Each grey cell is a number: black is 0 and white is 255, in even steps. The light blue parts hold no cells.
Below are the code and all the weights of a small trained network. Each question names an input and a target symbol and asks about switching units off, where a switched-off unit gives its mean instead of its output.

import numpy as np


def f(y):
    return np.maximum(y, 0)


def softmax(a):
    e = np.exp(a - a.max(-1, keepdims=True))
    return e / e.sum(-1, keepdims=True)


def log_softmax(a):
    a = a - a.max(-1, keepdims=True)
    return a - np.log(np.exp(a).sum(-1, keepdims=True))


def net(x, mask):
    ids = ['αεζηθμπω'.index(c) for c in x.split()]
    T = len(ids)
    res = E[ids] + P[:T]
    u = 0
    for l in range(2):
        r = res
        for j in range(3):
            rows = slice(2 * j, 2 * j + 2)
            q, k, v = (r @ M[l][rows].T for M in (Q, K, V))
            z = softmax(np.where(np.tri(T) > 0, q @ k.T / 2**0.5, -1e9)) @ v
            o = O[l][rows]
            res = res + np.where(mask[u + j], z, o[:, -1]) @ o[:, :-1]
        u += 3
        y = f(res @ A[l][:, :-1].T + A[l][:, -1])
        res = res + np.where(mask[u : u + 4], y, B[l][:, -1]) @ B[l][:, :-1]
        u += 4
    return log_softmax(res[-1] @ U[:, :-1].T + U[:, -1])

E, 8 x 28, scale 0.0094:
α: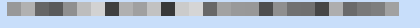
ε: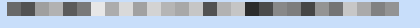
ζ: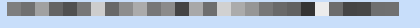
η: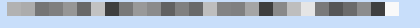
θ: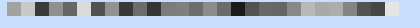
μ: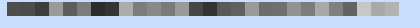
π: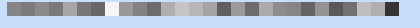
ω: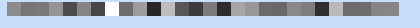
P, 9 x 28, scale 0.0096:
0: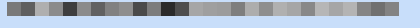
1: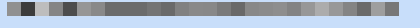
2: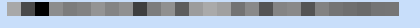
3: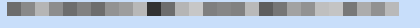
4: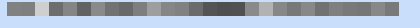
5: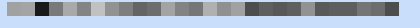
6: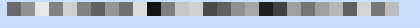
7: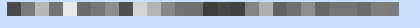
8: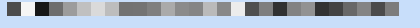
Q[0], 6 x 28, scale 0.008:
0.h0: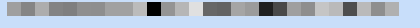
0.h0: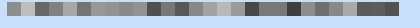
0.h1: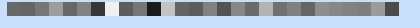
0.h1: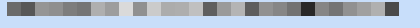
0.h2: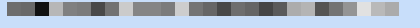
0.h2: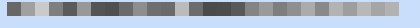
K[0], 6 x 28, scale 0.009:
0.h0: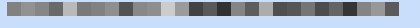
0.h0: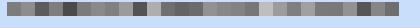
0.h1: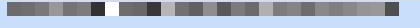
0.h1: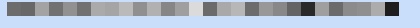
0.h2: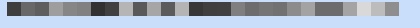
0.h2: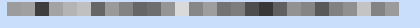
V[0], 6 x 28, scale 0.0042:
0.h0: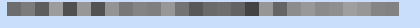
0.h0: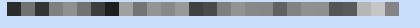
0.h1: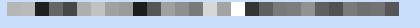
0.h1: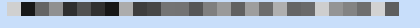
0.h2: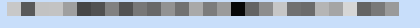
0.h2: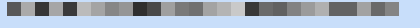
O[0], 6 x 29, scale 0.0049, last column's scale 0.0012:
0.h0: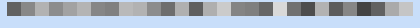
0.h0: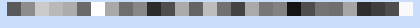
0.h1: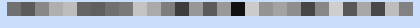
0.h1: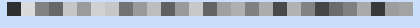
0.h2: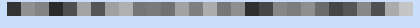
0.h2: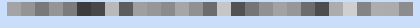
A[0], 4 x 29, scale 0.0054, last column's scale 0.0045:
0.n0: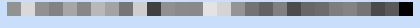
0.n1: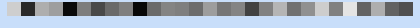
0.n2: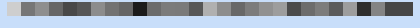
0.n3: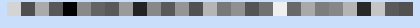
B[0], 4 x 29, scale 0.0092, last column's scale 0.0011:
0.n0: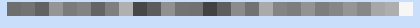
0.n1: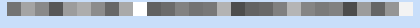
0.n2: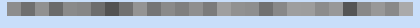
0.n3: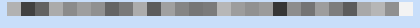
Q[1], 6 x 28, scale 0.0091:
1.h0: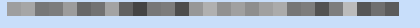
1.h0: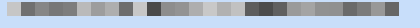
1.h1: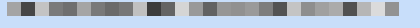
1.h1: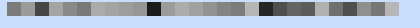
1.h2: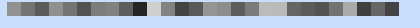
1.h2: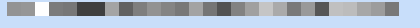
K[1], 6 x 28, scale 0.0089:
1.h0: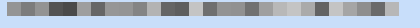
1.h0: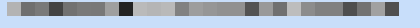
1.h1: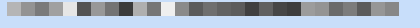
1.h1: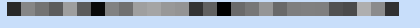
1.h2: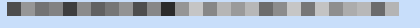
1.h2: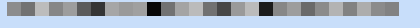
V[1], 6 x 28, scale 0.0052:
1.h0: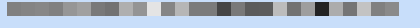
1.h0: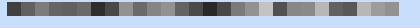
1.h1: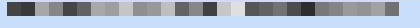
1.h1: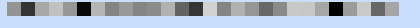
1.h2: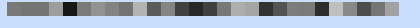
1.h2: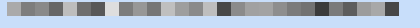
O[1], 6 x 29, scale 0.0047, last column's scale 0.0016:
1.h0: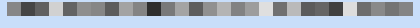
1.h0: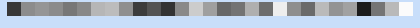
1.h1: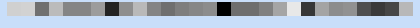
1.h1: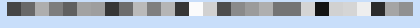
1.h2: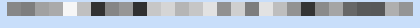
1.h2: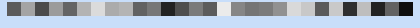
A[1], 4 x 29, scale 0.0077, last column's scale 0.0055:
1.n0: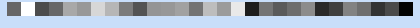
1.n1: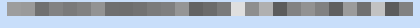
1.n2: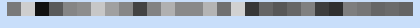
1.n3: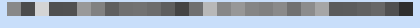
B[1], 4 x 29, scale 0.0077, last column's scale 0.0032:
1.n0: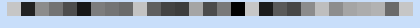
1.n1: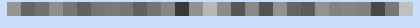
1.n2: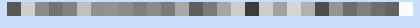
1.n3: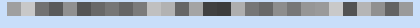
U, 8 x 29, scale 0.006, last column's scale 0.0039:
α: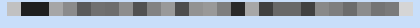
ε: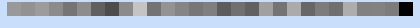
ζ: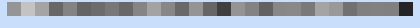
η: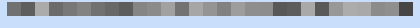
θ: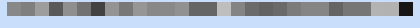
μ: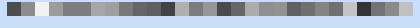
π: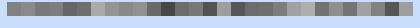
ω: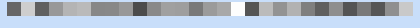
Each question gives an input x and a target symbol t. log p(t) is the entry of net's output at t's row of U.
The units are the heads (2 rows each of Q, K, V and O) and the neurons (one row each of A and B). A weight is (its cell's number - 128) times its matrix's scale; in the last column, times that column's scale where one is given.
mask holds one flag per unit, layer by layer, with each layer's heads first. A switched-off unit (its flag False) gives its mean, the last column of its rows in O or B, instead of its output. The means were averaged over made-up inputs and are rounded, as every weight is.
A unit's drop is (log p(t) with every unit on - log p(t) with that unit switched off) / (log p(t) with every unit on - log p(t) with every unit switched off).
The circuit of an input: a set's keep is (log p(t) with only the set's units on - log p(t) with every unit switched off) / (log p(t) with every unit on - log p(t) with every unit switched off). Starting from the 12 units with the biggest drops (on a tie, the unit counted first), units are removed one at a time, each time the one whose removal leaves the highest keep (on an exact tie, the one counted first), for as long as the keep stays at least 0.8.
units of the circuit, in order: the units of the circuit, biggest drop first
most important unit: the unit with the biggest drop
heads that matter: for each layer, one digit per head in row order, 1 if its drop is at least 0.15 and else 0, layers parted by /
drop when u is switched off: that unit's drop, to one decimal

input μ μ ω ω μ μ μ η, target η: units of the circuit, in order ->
(0.h1 1.h1 0.n3)
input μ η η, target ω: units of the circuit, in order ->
(1.n2)
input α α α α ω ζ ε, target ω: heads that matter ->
010 / 001
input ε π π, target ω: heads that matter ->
001 / 000
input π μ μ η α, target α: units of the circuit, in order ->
(0.h1 0.n3 1.n1 1.n2)
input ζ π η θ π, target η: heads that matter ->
000 / 010
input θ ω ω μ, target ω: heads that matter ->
000 / 001
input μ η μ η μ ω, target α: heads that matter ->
010 / 000
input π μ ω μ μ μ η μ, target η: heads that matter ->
100 / 010
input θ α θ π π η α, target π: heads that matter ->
000 / 001
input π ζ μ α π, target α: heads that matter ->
100 / 010
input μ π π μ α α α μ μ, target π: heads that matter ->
000 / 000
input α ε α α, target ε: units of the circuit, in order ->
(1.h1 1.h0)
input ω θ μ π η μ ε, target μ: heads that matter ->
100 / 000
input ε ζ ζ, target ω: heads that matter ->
010 / 000
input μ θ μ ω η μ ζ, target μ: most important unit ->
0.h0
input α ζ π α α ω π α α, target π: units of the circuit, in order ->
(1.n0 1.n2)
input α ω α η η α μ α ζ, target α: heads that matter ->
011 / 000
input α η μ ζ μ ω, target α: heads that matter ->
010 / 000
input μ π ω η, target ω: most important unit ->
1.h2
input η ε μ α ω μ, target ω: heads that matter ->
010 / 000
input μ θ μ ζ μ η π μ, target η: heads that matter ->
110 / 010
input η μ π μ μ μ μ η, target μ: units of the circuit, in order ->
(0.h0 1.h0)
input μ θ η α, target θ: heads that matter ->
000 / 010
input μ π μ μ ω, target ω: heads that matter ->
010 / 001
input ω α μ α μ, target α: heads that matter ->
100 / 110
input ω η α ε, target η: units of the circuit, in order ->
(1.h1)
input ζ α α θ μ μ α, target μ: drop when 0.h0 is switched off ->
0.4
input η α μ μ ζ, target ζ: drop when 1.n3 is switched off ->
0.8
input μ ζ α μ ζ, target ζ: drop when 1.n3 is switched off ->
0.7
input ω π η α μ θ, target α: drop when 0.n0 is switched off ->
0.0
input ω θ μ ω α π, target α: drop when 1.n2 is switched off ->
0.2
